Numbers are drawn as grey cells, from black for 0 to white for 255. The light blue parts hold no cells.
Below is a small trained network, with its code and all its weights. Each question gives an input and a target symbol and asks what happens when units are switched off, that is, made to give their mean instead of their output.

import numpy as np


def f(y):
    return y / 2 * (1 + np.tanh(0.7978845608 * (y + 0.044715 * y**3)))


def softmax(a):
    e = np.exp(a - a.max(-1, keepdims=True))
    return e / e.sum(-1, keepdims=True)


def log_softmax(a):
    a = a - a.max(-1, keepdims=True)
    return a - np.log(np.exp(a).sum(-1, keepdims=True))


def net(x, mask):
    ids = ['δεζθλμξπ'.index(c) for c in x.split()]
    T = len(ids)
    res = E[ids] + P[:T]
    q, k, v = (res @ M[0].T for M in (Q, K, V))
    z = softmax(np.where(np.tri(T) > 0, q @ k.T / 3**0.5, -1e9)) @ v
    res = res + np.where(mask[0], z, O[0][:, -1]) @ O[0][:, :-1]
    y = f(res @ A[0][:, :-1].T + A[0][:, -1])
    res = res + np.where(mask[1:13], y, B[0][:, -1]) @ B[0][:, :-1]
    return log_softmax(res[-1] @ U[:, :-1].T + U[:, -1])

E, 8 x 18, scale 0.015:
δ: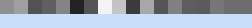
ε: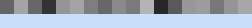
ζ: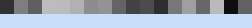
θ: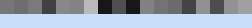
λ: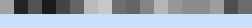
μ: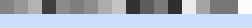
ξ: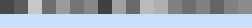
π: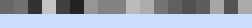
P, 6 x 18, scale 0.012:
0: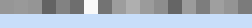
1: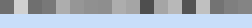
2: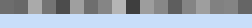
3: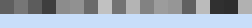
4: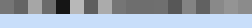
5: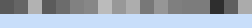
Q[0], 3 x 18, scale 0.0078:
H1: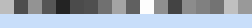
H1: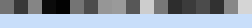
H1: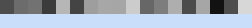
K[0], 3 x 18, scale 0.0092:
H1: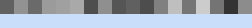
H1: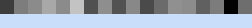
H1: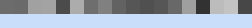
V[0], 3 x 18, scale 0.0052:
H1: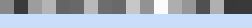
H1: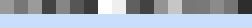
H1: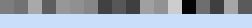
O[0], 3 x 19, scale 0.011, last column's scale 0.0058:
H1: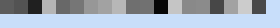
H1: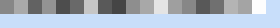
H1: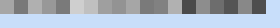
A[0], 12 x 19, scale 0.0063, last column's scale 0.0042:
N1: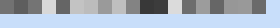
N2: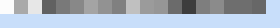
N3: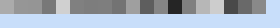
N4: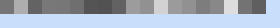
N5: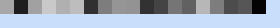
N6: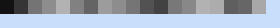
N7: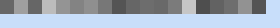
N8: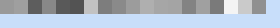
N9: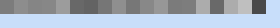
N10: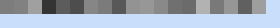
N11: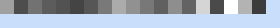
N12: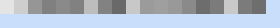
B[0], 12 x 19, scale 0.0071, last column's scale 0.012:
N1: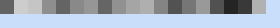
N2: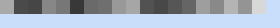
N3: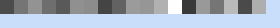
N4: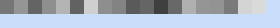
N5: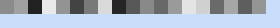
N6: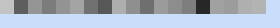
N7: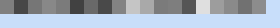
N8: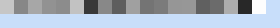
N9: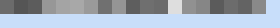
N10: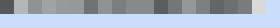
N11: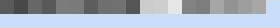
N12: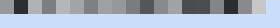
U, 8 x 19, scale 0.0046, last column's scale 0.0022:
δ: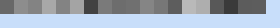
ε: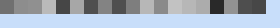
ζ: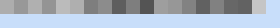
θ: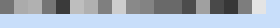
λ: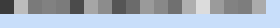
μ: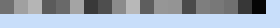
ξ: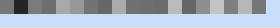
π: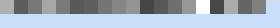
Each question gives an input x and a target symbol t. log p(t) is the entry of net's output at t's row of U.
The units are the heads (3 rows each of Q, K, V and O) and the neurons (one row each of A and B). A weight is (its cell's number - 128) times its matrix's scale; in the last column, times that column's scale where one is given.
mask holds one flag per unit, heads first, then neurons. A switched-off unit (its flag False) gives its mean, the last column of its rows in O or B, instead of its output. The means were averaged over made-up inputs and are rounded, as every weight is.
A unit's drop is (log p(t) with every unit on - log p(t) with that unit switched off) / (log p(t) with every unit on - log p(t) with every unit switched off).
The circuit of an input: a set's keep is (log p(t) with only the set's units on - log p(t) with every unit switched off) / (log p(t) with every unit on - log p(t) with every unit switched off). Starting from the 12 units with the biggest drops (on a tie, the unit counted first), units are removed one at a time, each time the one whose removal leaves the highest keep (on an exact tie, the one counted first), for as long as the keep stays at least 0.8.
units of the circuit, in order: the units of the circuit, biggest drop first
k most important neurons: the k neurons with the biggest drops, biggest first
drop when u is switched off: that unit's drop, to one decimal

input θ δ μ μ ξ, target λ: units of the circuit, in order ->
[H1; N4; N8]
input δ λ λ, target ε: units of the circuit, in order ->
[H1; N8]
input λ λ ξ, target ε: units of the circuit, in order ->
[H1; N8]
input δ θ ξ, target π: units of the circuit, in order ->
[H1; N2; N5]
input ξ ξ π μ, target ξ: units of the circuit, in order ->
[H1; N6; N11]
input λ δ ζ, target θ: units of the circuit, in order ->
[N1; H1; N8]
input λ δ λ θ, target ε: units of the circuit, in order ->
[H1; N8; N11]
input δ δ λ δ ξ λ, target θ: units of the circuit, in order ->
[H1; N8; N1]
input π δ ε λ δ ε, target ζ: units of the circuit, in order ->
[H1; N12]
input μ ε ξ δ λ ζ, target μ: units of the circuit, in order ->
[H1; N4; N3]
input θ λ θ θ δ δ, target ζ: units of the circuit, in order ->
[H1; N12]
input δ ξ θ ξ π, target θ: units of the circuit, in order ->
[H1; N1]
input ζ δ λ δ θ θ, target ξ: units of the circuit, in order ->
[H1; N11; N6]
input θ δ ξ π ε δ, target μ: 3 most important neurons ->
[N3; N4; N5]
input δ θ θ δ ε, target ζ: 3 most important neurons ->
[N12; N8; N4]
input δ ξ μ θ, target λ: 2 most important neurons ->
[N4; N8]
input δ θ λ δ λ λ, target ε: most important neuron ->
[N8]
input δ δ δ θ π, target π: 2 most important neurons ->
[N2; N5]
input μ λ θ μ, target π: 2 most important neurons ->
[N2; N5]
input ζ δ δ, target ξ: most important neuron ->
[N6]
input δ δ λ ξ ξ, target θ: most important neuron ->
[N8]
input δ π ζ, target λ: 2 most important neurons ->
[N8; N12]
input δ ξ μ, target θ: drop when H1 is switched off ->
0.9
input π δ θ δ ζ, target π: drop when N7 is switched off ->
0.3
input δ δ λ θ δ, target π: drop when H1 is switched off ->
1.2
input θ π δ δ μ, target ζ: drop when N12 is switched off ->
0.4
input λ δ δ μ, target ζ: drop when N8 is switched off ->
0.2
